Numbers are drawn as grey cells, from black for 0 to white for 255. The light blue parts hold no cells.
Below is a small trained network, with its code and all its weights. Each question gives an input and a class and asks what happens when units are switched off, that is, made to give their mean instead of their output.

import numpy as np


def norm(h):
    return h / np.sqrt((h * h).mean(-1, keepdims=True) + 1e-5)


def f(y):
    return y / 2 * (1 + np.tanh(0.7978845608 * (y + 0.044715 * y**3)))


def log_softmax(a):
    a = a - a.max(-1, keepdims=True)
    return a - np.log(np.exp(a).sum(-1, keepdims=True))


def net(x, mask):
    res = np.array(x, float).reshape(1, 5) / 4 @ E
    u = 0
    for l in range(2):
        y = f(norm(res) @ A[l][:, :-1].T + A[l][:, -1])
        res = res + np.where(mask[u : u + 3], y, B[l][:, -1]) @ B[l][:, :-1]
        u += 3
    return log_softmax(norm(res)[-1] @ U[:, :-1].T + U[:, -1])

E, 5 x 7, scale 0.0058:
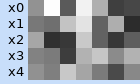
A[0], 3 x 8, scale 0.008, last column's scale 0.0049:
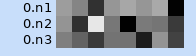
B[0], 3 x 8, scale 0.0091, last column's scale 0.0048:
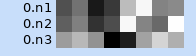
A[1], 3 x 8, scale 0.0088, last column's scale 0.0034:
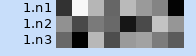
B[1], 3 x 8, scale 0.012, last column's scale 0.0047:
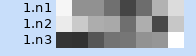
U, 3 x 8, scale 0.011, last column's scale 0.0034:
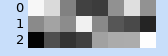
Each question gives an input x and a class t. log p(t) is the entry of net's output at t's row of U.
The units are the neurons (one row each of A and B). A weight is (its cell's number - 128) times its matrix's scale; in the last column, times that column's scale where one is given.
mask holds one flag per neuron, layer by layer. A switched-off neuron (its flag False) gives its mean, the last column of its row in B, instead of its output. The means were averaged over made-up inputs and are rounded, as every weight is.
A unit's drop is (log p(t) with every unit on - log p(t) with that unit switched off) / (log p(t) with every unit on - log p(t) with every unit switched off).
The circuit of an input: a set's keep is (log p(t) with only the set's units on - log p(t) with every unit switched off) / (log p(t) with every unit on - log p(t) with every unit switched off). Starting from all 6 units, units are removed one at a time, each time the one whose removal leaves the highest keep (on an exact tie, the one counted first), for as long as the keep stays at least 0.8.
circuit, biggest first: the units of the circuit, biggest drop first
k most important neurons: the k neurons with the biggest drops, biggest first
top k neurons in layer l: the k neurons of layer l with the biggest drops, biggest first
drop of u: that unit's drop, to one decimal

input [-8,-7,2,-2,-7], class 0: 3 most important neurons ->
[1.n2; 0.n2; 0.n1]
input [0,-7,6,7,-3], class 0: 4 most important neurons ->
[0.n3; 0.n2; 1.n3; 1.n2]
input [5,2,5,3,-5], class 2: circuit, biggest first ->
[1.n2]
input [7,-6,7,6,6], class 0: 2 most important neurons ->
[0.n3; 0.n2]
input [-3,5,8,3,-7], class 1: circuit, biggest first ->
[0.n2; 1.n2]
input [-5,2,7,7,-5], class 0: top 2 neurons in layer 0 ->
[0.n2; 0.n3]
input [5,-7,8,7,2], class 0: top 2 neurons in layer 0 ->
[0.n3; 0.n2]
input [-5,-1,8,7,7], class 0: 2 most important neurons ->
[1.n2; 0.n3]
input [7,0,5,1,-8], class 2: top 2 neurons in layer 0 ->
[0.n1; 0.n3]
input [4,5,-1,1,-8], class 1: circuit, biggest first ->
[0.n3; 0.n2]
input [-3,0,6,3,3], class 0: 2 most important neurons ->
[0.n3; 1.n2]
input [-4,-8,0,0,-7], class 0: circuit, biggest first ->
[0.n2; 1.n2]
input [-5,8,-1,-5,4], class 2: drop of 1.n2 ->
0.0
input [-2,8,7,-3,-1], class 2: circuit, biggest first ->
[0.n2]
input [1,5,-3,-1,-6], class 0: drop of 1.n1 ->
0.2
